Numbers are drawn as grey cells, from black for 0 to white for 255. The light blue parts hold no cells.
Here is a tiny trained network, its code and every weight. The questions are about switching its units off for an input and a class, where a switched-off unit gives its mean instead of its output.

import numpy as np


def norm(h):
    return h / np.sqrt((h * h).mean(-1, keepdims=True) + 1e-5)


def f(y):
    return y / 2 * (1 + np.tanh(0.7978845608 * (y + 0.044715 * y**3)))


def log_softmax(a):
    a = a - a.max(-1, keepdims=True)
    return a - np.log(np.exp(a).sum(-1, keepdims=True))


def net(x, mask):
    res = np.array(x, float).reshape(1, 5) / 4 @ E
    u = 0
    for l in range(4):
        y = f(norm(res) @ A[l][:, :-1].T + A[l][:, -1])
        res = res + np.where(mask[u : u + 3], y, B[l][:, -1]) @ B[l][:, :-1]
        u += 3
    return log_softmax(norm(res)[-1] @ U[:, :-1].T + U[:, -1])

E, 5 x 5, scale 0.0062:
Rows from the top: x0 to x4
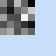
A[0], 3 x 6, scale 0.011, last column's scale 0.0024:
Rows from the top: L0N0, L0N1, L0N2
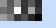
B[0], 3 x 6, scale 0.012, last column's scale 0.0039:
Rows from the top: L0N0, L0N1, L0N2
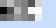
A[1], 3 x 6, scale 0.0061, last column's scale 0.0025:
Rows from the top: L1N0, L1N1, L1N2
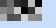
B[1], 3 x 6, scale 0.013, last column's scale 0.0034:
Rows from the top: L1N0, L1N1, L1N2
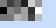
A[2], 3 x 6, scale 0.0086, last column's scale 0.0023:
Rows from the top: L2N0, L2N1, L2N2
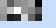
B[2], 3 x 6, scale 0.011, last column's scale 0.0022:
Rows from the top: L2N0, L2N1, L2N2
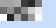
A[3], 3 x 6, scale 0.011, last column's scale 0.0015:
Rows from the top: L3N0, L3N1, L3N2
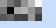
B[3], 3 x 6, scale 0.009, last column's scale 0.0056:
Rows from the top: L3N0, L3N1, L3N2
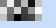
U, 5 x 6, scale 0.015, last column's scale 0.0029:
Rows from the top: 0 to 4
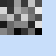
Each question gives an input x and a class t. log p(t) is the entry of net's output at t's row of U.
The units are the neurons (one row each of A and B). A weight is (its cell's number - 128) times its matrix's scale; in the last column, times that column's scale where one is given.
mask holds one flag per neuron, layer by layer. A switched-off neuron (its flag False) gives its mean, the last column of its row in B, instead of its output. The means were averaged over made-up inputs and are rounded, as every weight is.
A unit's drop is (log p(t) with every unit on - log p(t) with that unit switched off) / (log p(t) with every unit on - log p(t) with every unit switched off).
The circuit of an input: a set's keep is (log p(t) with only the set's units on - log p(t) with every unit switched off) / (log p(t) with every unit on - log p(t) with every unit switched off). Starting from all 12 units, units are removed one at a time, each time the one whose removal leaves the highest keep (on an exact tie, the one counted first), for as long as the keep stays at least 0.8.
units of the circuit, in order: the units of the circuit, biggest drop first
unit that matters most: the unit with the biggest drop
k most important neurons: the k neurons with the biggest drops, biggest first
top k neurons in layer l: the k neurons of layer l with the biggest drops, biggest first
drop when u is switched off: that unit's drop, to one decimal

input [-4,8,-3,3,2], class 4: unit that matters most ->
L3N2
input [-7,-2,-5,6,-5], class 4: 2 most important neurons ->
L3N2; L1N0
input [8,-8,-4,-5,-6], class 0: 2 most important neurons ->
L0N1; L3N0
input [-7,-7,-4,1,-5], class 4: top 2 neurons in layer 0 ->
L0N0; L0N2
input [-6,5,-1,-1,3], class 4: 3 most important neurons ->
L1N0; L3N2; L0N0
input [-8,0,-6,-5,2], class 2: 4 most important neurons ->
L3N0; L0N1; L1N1; L3N1
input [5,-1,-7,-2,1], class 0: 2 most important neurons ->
L0N1; L3N0
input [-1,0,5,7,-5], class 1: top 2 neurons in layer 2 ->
L2N2; L2N0
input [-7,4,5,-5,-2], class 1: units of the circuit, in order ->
L2N2; L0N1
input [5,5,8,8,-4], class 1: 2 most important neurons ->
L2N2; L3N1
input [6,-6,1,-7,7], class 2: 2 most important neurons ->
L2N1; L3N1
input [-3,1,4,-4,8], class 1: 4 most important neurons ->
L2N2; L0N0; L1N2; L3N1
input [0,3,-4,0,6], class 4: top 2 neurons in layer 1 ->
L1N0; L1N2
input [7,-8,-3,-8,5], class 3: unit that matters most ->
L1N1
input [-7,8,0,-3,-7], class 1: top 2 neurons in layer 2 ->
L2N1; L2N0
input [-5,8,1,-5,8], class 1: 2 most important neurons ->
L2N2; L1N2
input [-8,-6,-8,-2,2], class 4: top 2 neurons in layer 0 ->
L0N0; L0N2
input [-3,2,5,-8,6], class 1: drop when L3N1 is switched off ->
0.2
